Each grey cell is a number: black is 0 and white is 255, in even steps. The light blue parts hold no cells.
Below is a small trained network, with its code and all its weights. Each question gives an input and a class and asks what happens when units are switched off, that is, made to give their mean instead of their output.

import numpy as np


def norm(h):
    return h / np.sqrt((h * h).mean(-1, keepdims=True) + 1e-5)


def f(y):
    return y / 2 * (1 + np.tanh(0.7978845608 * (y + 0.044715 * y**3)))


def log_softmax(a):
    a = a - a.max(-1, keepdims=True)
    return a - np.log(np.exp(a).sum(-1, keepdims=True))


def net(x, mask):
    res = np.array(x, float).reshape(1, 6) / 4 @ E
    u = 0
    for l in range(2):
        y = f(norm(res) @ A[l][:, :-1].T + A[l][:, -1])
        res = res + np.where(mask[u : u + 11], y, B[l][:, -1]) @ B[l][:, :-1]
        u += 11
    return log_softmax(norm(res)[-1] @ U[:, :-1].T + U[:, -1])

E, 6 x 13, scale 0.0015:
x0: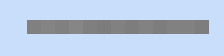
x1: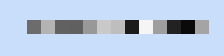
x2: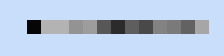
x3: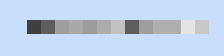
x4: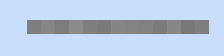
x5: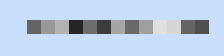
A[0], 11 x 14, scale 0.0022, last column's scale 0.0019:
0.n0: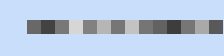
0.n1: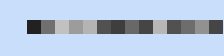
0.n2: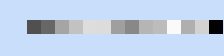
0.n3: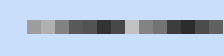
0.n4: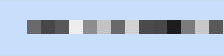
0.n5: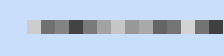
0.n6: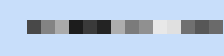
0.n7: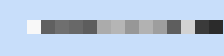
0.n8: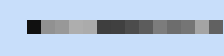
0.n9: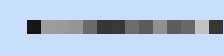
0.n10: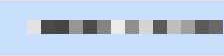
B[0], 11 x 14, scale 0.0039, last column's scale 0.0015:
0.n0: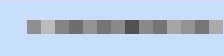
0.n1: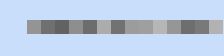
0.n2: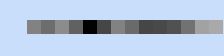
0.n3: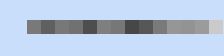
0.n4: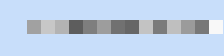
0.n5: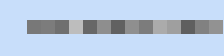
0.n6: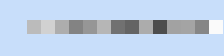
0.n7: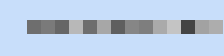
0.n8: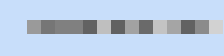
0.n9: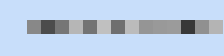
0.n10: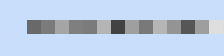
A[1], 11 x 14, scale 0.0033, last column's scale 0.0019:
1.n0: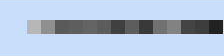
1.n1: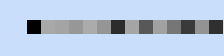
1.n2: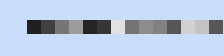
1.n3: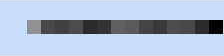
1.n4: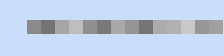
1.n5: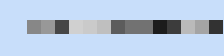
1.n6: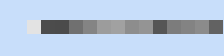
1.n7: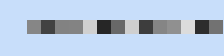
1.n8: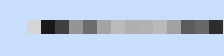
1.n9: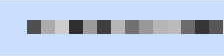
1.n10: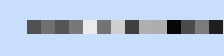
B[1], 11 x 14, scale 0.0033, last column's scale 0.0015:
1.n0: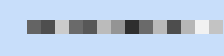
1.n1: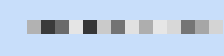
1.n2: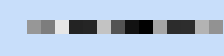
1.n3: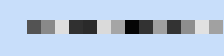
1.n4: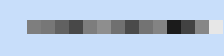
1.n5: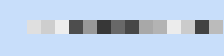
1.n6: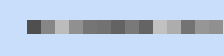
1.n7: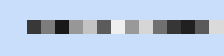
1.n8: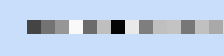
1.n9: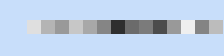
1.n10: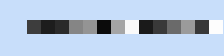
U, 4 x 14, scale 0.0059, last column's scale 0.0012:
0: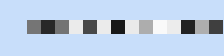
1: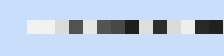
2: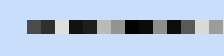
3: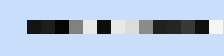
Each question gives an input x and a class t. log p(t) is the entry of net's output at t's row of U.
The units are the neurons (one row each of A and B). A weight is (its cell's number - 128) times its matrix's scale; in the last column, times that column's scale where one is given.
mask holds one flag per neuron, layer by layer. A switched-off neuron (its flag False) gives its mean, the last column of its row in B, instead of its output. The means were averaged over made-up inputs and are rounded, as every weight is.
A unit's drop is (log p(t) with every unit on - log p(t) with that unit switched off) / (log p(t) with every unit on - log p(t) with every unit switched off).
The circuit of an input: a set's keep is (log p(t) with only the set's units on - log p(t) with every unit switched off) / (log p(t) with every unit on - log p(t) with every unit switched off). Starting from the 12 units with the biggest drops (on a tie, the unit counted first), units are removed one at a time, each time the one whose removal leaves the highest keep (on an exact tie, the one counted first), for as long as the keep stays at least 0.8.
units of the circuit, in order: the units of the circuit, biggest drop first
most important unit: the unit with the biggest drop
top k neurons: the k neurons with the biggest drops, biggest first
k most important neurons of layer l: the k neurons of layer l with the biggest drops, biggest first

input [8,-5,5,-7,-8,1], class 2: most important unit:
1.n3
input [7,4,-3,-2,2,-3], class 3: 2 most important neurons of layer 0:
(0.n6; 0.n8)
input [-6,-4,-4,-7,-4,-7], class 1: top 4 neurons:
(1.n5; 0.n4; 0.n2; 1.n2)
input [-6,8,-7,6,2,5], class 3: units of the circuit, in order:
(1.n10; 0.n4)
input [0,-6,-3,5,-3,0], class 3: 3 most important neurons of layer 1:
(1.n7; 1.n3; 1.n0)
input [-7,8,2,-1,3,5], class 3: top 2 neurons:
(1.n10; 0.n4)
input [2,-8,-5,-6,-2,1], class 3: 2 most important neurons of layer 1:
(1.n7; 1.n2)
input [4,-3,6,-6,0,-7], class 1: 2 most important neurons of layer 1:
(1.n5; 1.n8)
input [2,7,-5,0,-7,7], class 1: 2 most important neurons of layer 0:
(0.n6; 0.n9)
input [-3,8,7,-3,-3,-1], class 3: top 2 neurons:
(1.n10; 0.n10)
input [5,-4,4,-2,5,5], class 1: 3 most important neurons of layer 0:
(0.n6; 0.n10; 0.n7)
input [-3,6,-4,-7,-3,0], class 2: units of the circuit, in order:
(1.n3; 0.n3)
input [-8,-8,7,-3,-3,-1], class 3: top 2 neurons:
(1.n7; 0.n10)
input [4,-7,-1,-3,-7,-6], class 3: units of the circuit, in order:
(1.n7)
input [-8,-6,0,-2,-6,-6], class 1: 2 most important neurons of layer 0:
(0.n4; 0.n0)
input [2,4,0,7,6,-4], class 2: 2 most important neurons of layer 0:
(0.n2; 0.n6)
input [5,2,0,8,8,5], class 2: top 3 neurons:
(0.n2; 1.n2; 0.n4)
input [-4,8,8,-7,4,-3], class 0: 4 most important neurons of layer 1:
(1.n1; 1.n7; 1.n4; 1.n0)
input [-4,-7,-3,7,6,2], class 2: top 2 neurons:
(1.n2; 0.n2)
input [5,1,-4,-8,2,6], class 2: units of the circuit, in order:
(1.n3)
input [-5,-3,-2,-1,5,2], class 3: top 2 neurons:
(0.n4; 0.n8)
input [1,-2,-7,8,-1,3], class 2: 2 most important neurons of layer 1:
(1.n2; 1.n4)
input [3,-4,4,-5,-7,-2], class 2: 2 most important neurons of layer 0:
(0.n10; 0.n3)
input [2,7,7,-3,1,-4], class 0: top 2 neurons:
(1.n1; 0.n8)
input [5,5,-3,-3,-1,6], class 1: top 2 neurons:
(1.n9; 0.n6)
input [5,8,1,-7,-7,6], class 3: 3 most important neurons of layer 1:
(1.n10; 1.n2; 1.n5)
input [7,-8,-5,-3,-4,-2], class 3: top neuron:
(1.n7)
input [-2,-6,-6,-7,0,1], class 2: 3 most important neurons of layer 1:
(1.n3; 1.n0; 1.n1)
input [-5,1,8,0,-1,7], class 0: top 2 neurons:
(0.n9; 1.n1)
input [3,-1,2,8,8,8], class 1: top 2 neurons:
(0.n6; 1.n9)
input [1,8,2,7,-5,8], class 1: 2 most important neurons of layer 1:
(1.n9; 1.n7)
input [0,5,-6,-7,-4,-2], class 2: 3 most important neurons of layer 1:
(1.n3; 1.n1; 1.n0)
